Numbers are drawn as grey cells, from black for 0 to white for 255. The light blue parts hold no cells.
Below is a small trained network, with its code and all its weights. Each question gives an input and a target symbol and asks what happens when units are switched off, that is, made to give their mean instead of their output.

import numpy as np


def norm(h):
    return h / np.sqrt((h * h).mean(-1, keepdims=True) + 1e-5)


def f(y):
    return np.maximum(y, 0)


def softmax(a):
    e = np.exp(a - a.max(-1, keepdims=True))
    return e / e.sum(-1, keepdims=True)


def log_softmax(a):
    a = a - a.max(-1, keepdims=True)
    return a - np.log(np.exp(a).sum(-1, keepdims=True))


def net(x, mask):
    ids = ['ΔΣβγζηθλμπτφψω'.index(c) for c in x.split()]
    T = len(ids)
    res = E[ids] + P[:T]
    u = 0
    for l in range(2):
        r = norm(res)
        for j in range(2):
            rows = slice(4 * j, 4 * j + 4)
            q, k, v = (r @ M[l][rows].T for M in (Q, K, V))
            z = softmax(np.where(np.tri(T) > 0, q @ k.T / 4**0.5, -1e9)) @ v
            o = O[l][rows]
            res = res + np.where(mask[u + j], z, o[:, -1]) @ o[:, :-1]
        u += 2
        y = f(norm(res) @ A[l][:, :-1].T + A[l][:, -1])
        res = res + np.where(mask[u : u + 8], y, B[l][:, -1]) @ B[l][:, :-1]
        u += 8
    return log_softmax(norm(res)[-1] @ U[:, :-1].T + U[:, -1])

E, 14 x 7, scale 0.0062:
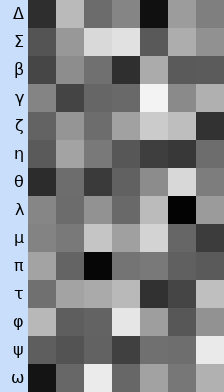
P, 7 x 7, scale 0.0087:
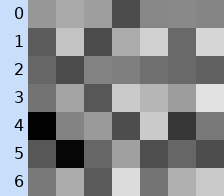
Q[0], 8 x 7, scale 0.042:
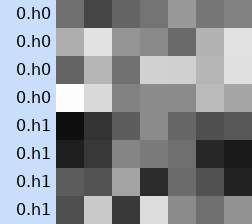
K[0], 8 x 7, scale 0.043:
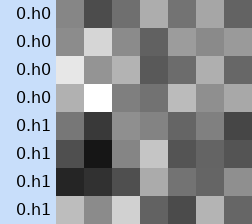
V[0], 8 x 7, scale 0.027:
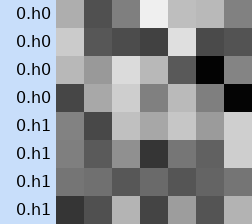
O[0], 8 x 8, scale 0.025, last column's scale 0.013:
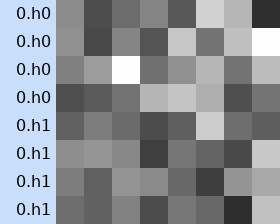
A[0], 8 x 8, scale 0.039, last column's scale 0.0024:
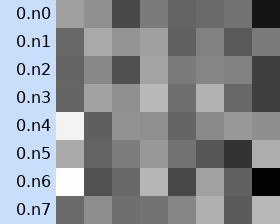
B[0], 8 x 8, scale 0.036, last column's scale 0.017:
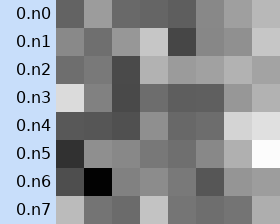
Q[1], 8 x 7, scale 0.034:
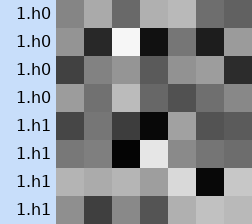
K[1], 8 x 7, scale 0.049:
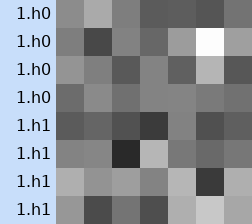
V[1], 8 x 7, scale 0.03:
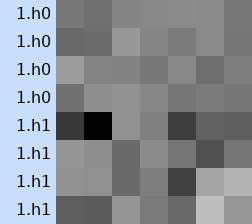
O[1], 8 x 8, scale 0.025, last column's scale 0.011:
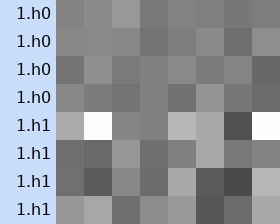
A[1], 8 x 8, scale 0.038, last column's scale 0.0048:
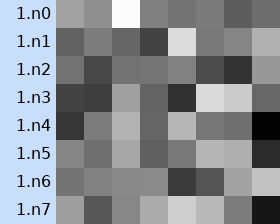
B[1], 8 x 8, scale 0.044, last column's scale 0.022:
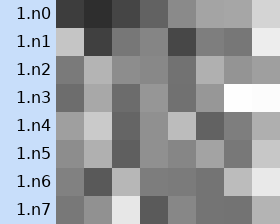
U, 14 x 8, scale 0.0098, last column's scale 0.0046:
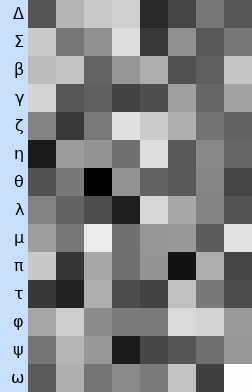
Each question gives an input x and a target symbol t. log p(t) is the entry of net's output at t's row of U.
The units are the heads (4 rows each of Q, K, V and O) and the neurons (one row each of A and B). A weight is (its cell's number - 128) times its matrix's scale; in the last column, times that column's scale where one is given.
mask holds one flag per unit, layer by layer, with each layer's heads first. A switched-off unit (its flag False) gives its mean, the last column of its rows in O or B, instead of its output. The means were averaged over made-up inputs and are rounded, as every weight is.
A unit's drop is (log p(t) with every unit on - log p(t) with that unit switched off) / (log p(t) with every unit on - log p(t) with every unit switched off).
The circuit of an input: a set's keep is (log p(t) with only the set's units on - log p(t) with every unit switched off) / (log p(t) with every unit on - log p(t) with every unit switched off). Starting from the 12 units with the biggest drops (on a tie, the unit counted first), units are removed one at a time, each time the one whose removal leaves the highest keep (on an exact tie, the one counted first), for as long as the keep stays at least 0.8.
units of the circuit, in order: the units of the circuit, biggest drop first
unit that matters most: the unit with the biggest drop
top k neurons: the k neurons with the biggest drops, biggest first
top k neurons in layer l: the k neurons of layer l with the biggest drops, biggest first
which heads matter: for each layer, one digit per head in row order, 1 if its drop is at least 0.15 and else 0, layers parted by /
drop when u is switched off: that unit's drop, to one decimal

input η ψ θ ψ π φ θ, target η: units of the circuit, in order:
[0.h0; 1.n0]
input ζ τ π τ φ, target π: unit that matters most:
0.h1
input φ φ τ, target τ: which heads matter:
10 / 00
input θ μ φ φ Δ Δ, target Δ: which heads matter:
10 / 01
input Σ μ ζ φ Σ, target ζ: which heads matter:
10 / 00
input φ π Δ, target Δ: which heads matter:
10 / 00
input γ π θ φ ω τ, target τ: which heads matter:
10 / 01
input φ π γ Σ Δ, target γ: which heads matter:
11 / 00
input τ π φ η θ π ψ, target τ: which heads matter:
10 / 00
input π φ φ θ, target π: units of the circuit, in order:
[0.h0; 1.n3]
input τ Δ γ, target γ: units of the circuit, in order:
[0.h0; 0.h1; 1.n1; 1.h1]
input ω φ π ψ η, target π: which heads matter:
11 / 00
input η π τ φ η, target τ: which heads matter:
10 / 00
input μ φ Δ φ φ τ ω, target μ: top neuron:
[1.n7]
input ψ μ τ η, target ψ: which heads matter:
11 / 00
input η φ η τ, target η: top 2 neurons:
[1.n0; 1.n4]
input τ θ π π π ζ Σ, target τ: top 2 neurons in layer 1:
[1.n0; 1.n3]
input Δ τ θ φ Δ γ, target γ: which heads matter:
11 / 01
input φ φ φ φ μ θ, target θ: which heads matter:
10 / 01
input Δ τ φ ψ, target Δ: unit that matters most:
0.h0
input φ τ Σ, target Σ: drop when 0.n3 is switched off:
0.2
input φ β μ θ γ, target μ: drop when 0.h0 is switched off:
0.9
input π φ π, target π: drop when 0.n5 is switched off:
0.1
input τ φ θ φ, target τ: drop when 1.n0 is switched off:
0.9
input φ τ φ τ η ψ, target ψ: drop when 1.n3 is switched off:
0.1
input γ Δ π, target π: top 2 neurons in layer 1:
[1.n3; 1.n0]
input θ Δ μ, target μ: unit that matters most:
1.n7
